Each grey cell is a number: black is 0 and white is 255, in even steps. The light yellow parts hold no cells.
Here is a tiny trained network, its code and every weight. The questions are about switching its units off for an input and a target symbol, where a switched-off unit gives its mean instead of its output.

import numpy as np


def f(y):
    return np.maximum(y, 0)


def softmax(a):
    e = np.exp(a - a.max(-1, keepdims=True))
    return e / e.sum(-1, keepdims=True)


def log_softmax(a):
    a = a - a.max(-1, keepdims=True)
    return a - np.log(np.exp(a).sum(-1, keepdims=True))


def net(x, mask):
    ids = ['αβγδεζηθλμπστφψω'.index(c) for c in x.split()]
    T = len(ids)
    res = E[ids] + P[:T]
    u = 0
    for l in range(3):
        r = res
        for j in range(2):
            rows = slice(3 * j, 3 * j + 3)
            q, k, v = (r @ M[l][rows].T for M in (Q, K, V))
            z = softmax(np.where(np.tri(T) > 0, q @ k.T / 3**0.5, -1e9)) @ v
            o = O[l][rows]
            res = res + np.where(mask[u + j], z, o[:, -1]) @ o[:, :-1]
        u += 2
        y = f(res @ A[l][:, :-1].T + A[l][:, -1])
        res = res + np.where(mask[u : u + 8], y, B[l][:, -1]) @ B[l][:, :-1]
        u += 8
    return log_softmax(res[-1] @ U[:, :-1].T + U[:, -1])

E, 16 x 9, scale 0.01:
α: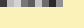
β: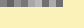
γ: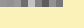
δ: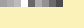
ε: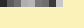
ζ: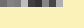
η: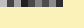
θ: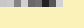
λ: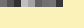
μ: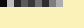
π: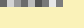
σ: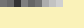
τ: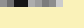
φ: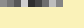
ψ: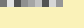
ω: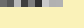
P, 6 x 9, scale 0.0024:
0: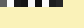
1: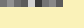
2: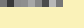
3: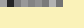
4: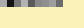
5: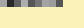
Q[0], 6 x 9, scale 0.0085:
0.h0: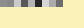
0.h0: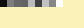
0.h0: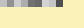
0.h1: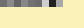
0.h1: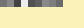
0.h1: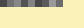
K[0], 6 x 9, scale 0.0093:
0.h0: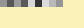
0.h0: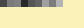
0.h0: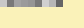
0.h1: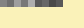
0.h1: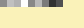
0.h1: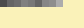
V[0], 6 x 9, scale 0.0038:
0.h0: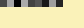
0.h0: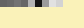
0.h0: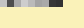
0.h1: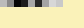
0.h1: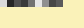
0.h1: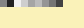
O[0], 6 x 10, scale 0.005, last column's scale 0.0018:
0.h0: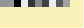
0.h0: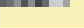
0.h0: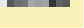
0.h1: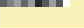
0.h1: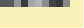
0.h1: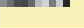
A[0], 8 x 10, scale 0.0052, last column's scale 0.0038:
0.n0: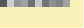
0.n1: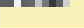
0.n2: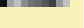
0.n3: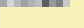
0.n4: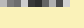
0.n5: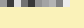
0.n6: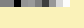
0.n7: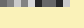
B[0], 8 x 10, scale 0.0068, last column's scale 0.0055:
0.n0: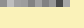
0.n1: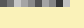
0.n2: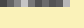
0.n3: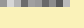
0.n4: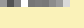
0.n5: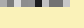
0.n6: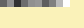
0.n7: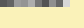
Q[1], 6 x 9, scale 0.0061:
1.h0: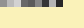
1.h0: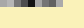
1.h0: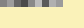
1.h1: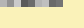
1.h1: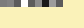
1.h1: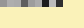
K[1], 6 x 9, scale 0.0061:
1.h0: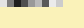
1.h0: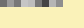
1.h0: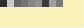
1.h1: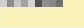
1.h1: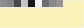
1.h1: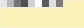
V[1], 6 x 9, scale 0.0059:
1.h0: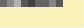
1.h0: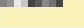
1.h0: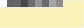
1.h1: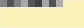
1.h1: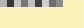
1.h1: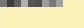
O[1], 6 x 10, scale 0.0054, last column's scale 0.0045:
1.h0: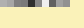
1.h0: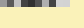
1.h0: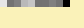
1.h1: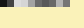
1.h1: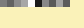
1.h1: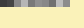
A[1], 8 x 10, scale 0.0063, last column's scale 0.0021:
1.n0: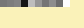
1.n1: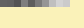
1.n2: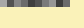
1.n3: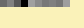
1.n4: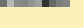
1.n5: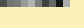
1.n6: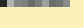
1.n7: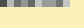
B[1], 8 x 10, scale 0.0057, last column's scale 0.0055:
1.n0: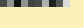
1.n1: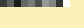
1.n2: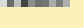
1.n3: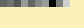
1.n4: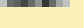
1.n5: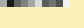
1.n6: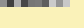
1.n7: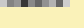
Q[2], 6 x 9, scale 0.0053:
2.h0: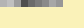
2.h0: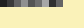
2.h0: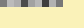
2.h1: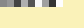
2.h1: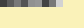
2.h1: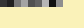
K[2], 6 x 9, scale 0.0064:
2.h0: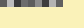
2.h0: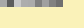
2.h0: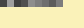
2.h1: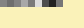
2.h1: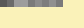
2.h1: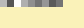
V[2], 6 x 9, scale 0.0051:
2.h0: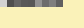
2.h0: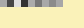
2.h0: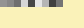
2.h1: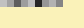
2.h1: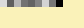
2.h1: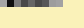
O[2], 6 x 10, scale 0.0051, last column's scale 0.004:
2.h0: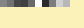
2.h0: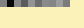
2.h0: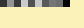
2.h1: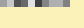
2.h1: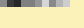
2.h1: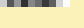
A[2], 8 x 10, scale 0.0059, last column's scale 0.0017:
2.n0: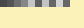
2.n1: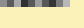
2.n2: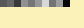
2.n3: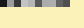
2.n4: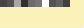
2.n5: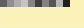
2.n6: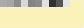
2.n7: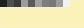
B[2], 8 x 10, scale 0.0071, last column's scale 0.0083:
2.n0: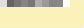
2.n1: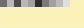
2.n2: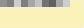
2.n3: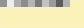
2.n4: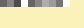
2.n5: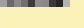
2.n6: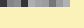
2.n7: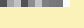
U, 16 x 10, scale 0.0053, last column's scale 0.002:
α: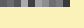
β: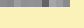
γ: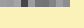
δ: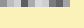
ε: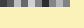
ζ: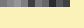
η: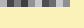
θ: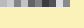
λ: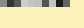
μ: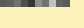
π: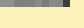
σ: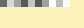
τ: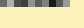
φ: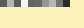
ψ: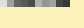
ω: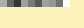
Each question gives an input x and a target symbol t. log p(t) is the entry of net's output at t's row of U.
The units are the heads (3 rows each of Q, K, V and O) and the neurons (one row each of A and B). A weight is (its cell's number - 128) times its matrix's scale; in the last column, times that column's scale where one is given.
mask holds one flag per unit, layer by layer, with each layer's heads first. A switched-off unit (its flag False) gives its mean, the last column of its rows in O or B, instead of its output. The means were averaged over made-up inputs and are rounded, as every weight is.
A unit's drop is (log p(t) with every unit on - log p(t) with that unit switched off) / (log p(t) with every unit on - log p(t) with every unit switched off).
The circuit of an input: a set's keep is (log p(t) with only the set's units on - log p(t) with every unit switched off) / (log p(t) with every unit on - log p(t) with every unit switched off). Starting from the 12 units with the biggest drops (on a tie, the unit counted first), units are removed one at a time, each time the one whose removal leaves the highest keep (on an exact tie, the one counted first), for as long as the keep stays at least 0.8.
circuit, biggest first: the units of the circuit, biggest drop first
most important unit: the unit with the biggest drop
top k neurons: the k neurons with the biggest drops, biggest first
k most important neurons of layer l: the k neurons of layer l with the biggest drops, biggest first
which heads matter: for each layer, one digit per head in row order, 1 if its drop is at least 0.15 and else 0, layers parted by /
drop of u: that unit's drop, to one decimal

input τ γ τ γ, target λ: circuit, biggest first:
[1.h0, 1.n5, 0.n6]
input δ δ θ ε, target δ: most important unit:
2.h1
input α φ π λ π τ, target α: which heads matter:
10 / 10 / 01
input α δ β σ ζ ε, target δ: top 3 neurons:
[2.n7, 2.n2, 2.n3]
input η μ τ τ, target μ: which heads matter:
10 / 11 / 00
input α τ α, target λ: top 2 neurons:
[1.n5, 0.n1]
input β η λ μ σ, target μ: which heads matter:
10 / 01 / 00
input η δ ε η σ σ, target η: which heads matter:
00 / 10 / 11
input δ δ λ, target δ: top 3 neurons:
[2.n7, 2.n3, 2.n2]
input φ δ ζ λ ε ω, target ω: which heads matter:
10 / 01 / 10
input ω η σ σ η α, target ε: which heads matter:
00 / 11 / 01
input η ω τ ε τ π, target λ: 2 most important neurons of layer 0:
[0.n7, 0.n6]
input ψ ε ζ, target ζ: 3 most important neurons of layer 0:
[0.n2, 0.n4, 0.n3]
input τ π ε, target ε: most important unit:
0.n2
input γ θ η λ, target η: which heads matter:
00 / 00 / 11
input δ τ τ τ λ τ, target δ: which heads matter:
10 / 00 / 11
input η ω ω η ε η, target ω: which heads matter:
00 / 10 / 10
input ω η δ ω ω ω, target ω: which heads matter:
00 / 00 / 10
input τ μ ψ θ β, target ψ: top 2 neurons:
[0.n3, 0.n0]
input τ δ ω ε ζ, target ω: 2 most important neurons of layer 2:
[2.n4, 2.n0]
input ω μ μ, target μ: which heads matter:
10 / 01 / 00
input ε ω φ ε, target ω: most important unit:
2.h0
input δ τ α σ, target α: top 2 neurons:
[2.n4, 0.n1]
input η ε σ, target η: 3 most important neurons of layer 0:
[0.n6, 0.n1, 0.n5]
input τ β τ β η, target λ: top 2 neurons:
[0.n1, 1.n5]
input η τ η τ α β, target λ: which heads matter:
00 / 10 / 00
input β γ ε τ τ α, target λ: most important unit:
1.h0
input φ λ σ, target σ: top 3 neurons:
[2.n3, 1.n1, 0.n6]
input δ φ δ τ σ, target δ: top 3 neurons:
[2.n7, 2.n3, 2.n2]
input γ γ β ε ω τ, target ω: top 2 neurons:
[0.n5, 2.n4]
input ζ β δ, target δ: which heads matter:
11 / 00 / 00
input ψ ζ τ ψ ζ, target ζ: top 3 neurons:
[2.n5, 0.n4, 0.n2]
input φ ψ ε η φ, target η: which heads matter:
00 / 01 / 11
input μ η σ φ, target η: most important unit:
0.n4
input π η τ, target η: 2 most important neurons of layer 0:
[0.n6, 0.n5]
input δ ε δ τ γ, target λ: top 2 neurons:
[1.n5, 0.n7]
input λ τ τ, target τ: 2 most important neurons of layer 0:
[0.n4, 0.n6]
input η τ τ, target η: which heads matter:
00 / 10 / 11
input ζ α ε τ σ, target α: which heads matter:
00 / 10 / 01
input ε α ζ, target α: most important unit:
1.h0
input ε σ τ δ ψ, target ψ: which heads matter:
00 / 01 / 00
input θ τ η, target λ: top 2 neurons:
[1.n5, 0.n1]
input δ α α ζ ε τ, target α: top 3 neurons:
[2.n4, 0.n1, 0.n2]
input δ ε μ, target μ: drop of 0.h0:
0.3
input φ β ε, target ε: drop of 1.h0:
0.3
